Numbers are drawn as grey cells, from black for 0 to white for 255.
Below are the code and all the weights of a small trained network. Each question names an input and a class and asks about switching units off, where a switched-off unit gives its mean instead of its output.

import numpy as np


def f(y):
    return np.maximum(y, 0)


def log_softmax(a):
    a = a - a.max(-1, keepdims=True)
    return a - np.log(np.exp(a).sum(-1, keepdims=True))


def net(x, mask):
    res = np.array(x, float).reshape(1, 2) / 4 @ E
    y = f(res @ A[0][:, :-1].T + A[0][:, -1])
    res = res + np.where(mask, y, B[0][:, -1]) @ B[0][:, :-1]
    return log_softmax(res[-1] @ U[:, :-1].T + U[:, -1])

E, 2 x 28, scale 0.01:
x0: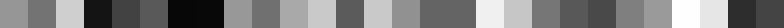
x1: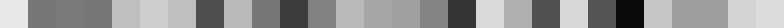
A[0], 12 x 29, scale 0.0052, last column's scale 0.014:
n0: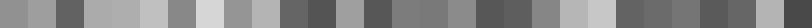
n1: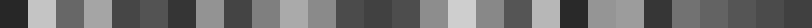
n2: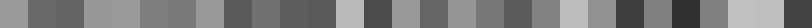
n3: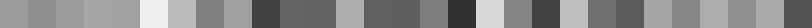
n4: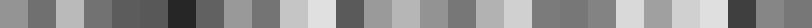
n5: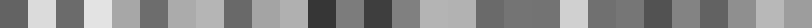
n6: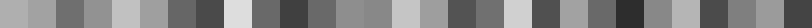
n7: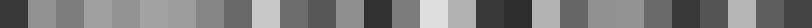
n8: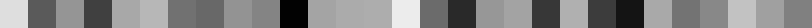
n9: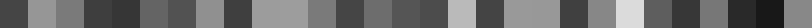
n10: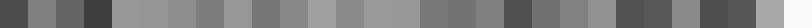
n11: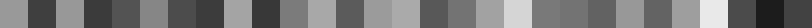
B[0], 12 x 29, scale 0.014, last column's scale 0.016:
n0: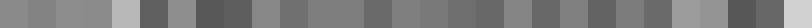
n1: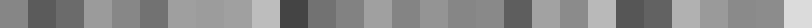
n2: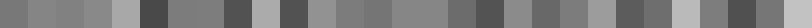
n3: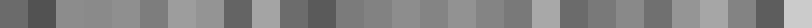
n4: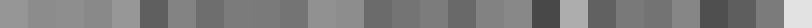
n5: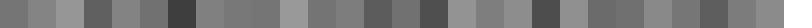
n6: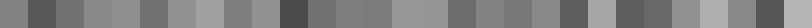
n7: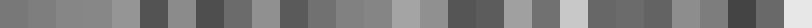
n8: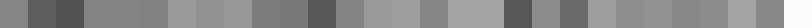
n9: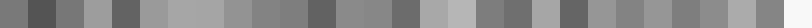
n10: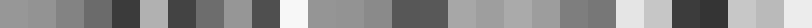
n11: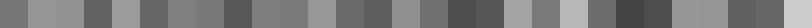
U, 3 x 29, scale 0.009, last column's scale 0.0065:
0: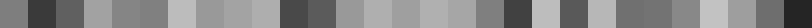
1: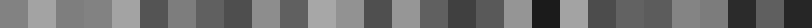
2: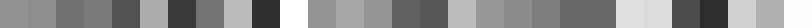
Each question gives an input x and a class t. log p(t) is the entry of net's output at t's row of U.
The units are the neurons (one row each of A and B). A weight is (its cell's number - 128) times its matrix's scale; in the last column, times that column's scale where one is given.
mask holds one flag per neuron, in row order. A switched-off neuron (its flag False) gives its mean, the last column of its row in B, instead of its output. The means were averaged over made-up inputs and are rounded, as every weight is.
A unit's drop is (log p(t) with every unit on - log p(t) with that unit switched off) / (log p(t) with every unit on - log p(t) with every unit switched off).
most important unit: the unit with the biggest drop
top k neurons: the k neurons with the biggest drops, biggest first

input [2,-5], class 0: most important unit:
n1
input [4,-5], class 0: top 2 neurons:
n9, n1
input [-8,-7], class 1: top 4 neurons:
n7, n5, n8, n0
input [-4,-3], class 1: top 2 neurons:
n7, n8
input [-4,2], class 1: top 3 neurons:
n9, n2, n0
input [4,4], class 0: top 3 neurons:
n8, n5, n7
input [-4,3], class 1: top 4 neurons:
n9, n2, n1, n0
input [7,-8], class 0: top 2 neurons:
n9, n1
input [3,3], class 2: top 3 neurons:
n1, n7, n2
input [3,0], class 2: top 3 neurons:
n7, n2, n0
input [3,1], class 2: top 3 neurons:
n7, n2, n0
